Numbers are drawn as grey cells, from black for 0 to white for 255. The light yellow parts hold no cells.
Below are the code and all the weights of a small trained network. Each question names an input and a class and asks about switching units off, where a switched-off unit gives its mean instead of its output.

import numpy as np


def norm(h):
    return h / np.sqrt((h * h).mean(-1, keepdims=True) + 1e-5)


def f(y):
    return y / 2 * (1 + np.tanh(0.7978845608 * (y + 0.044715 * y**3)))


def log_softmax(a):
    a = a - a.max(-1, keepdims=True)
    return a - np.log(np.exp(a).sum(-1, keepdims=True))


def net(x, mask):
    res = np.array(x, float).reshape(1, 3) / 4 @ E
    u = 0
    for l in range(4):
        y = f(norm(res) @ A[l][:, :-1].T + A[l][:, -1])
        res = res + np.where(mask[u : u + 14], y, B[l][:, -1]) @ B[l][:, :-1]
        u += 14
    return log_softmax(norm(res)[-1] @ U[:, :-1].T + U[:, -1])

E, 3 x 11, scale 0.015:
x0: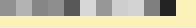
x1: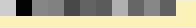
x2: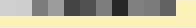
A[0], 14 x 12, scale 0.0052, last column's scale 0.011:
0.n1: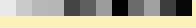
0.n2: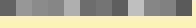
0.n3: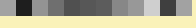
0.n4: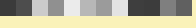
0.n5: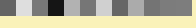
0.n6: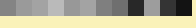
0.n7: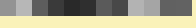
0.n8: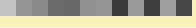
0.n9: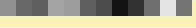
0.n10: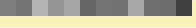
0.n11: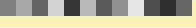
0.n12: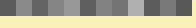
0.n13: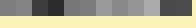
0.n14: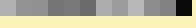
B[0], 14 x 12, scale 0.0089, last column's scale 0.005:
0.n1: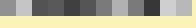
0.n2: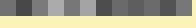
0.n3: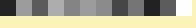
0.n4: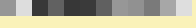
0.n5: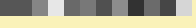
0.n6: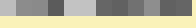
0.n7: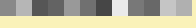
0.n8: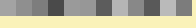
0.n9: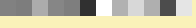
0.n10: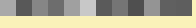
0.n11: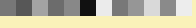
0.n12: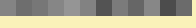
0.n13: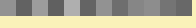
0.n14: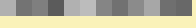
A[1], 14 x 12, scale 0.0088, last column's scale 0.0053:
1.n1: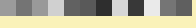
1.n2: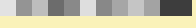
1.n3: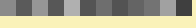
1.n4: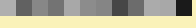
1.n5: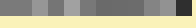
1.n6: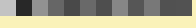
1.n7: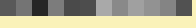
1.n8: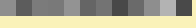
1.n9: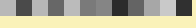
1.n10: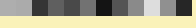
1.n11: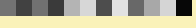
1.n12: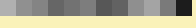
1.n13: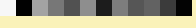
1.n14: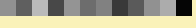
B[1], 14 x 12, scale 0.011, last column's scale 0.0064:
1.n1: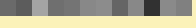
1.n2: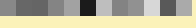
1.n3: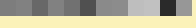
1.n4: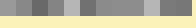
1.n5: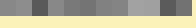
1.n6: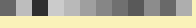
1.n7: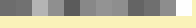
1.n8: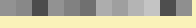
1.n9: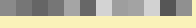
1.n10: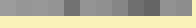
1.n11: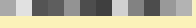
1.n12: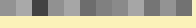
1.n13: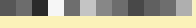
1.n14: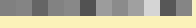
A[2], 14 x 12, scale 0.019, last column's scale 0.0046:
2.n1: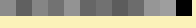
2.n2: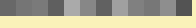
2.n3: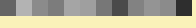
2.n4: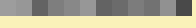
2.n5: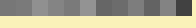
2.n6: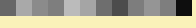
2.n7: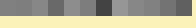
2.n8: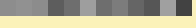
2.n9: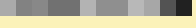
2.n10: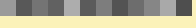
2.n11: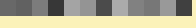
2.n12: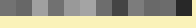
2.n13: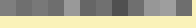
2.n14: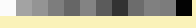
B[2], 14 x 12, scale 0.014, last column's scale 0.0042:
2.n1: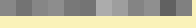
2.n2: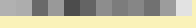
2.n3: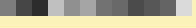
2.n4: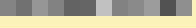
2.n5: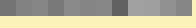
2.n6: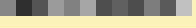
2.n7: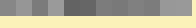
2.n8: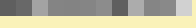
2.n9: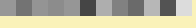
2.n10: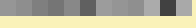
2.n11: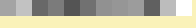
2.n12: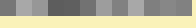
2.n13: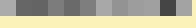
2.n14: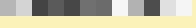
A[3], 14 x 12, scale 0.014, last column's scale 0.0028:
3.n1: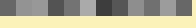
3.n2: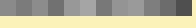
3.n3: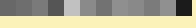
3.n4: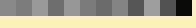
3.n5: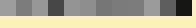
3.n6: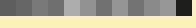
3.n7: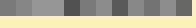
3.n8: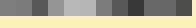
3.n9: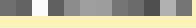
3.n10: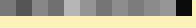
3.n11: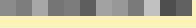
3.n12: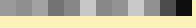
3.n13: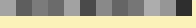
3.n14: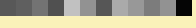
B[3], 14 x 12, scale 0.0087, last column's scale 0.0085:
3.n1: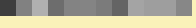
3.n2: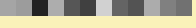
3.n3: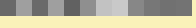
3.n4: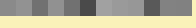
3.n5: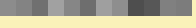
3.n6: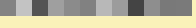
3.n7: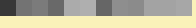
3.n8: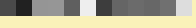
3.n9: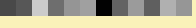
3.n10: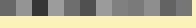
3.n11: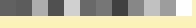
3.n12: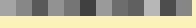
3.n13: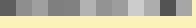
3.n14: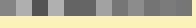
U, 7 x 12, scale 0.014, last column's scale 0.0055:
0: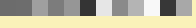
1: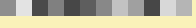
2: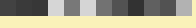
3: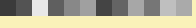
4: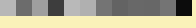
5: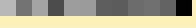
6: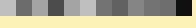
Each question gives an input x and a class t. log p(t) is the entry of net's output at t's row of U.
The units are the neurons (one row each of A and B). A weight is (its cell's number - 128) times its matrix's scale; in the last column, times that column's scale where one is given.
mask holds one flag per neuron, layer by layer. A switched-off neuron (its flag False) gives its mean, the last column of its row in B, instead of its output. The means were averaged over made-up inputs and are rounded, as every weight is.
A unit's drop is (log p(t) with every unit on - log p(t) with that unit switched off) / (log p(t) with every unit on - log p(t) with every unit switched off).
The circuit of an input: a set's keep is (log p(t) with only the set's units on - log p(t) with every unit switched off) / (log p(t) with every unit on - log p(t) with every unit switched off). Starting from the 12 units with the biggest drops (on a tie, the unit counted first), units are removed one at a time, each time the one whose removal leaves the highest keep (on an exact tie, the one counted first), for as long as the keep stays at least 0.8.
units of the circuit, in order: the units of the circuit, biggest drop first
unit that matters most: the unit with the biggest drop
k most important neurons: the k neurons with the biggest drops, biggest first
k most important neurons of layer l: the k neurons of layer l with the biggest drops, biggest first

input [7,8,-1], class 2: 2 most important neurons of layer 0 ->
(0.n9 0.n3)
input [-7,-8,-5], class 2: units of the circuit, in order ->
(2.n3)
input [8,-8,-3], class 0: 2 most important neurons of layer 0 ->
(0.n3 0.n11)
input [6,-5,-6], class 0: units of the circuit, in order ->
(0.n3 2.n9)
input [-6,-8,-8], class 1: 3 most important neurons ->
(0.n3 2.n11 1.n11)
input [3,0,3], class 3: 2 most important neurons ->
(0.n11 2.n14)
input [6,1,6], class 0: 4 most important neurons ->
(0.n11 0.n4 1.n2 2.n9)
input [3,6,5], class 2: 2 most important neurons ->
(1.n13 0.n4)
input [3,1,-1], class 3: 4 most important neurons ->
(0.n11 1.n7 3.n9 0.n9)
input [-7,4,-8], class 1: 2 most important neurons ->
(1.n11 0.n11)
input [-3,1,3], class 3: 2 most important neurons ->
(0.n9 2.n14)
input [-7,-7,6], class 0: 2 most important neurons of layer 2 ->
(2.n13 2.n10)
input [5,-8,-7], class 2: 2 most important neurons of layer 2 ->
(2.n3 2.n6)
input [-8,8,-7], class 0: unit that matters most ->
0.n5
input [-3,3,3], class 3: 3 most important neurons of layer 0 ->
(0.n9 0.n3 0.n11)
